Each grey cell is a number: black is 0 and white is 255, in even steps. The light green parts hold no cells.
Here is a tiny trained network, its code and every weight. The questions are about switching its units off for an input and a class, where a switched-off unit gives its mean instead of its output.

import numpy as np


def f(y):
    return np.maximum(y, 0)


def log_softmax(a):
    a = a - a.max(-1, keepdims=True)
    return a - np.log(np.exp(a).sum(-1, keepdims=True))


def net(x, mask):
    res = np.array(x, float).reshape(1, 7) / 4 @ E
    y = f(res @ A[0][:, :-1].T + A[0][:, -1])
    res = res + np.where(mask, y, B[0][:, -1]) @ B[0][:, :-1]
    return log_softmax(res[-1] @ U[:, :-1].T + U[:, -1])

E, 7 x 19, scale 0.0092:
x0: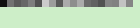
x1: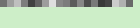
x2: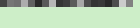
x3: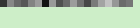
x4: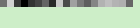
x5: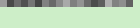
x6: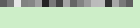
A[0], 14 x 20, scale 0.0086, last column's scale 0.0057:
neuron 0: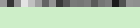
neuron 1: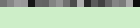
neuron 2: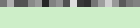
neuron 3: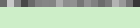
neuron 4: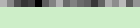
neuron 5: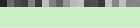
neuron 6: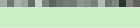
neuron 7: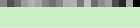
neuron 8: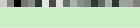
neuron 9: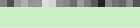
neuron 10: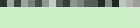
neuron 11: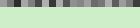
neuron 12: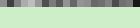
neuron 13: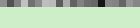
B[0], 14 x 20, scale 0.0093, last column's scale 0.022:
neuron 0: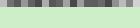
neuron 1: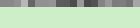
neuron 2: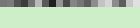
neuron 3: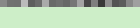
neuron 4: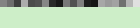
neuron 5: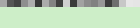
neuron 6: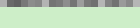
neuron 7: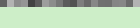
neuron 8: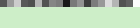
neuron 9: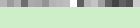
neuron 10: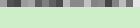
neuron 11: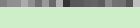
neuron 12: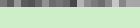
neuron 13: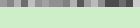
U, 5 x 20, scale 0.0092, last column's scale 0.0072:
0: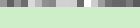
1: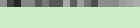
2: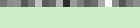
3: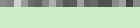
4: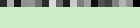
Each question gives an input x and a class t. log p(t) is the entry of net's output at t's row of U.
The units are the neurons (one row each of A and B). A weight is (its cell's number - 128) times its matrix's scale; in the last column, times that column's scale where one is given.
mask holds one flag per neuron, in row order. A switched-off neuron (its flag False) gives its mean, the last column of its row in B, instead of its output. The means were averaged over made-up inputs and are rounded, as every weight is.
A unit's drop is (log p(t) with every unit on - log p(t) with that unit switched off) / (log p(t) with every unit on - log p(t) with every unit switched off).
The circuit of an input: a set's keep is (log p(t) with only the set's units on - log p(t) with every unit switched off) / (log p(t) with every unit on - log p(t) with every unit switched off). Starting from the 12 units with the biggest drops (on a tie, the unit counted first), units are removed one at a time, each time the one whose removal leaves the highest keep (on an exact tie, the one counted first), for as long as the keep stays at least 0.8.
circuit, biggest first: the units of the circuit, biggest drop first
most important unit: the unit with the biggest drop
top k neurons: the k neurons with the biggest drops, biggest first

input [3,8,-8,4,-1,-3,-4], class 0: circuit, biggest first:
neuron 8; neuron 4
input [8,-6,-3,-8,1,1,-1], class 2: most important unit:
neuron 8
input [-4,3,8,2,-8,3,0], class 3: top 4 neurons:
neuron 0; neuron 1; neuron 12; neuron 2
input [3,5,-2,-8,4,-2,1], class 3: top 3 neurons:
neuron 2; neuron 10; neuron 5
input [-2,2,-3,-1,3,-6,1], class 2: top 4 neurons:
neuron 5; neuron 10; neuron 9; neuron 0
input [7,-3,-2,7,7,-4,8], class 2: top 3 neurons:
neuron 2; neuron 10; neuron 0
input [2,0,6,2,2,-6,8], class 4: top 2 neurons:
neuron 5; neuron 4
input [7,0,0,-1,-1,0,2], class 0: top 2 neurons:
neuron 4; neuron 0
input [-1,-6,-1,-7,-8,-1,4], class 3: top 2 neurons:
neuron 0; neuron 7
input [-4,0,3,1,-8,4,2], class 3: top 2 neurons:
neuron 0; neuron 12
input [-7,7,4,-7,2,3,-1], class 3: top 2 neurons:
neuron 2; neuron 5
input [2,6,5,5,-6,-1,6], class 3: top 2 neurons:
neuron 1; neuron 0
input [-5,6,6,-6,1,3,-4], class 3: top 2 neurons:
neuron 2; neuron 8
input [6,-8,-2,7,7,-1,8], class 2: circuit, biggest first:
neuron 2
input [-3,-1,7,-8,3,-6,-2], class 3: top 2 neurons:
neuron 2; neuron 5
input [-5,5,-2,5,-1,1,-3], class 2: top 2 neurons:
neuron 5; neuron 10
